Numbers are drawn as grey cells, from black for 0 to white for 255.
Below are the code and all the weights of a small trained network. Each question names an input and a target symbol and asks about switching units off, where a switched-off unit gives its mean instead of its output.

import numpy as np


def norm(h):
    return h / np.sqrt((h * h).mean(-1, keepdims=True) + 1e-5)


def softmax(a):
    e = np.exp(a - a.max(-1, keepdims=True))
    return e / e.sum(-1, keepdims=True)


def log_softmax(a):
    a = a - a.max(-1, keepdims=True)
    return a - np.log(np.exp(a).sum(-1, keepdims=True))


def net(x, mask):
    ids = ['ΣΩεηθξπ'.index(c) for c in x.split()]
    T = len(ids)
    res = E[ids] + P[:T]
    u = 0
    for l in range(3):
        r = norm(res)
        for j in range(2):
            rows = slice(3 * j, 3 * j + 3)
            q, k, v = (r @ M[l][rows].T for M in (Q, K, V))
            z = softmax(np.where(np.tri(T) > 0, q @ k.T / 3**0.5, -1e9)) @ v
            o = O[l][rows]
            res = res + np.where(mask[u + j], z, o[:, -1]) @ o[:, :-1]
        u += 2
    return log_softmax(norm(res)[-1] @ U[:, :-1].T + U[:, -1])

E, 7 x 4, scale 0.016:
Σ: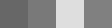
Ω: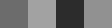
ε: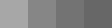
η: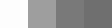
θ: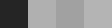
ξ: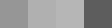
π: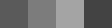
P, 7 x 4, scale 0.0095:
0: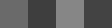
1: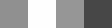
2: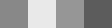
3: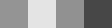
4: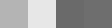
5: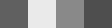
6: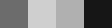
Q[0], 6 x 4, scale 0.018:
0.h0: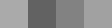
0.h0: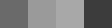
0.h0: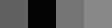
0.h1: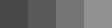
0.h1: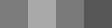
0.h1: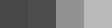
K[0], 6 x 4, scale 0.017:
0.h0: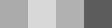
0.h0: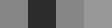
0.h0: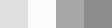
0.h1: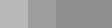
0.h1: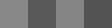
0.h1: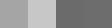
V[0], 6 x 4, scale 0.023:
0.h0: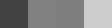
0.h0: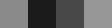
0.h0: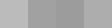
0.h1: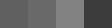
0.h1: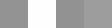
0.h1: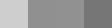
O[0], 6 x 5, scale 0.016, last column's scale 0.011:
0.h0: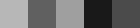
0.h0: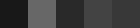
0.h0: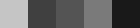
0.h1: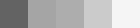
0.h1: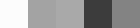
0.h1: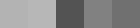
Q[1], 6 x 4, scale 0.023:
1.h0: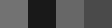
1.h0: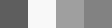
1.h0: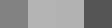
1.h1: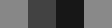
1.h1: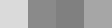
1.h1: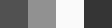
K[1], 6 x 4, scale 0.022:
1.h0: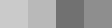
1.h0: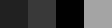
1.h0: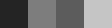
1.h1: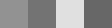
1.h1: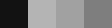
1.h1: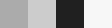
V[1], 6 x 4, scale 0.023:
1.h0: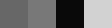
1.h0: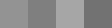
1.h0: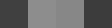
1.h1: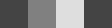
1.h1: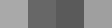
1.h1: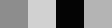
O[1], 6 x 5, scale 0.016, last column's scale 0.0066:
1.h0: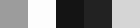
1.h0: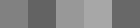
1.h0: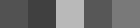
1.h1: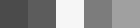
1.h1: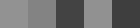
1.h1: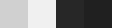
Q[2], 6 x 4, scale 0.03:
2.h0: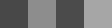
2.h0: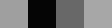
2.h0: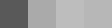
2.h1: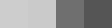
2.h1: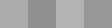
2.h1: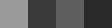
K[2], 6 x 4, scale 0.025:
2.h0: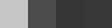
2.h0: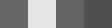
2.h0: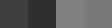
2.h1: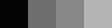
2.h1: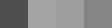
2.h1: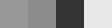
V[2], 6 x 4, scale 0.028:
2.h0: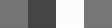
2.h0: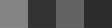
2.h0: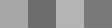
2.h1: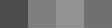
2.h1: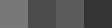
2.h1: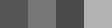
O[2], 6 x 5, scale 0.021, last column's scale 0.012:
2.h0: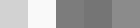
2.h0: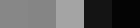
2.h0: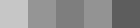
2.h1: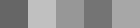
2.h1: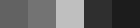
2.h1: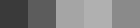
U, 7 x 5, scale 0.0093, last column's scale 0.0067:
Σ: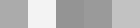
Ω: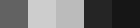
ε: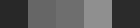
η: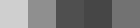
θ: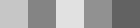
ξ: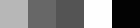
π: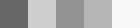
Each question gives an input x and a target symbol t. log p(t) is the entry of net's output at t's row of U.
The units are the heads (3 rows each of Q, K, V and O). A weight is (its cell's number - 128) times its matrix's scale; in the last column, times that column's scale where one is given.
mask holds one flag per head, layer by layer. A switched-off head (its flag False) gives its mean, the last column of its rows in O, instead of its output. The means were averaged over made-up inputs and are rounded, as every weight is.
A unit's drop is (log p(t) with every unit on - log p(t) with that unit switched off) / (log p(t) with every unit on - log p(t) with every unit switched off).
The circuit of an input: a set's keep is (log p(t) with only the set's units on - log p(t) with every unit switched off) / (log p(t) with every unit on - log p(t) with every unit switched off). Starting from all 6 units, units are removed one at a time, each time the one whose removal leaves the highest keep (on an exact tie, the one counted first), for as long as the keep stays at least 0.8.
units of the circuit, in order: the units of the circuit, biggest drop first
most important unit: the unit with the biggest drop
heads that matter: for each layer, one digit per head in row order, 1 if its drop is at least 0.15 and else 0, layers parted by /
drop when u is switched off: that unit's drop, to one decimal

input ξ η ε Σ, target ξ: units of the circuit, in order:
(0.h0 2.h0 2.h1)
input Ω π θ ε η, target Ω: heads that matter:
10 / 10 / 00
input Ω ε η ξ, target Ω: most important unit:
0.h0
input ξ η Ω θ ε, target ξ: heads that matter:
10 / 00 / 10
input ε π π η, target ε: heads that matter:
00 / 00 / 10
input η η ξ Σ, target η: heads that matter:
01 / 01 / 00
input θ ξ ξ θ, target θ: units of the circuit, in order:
(1.h0 0.h0)
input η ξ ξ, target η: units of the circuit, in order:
(1.h1 0.h1 2.h0)
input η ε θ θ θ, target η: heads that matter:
00 / 00 / 00
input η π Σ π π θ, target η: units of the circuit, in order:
(1.h1 2.h0 0.h1)
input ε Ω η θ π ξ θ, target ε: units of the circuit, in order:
(2.h0 0.h0)
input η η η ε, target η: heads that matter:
00 / 01 / 00
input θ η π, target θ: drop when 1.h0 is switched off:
0.2
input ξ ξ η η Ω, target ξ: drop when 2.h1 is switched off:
0.1
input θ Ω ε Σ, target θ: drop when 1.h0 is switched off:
0.2
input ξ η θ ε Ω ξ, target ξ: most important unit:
0.h0
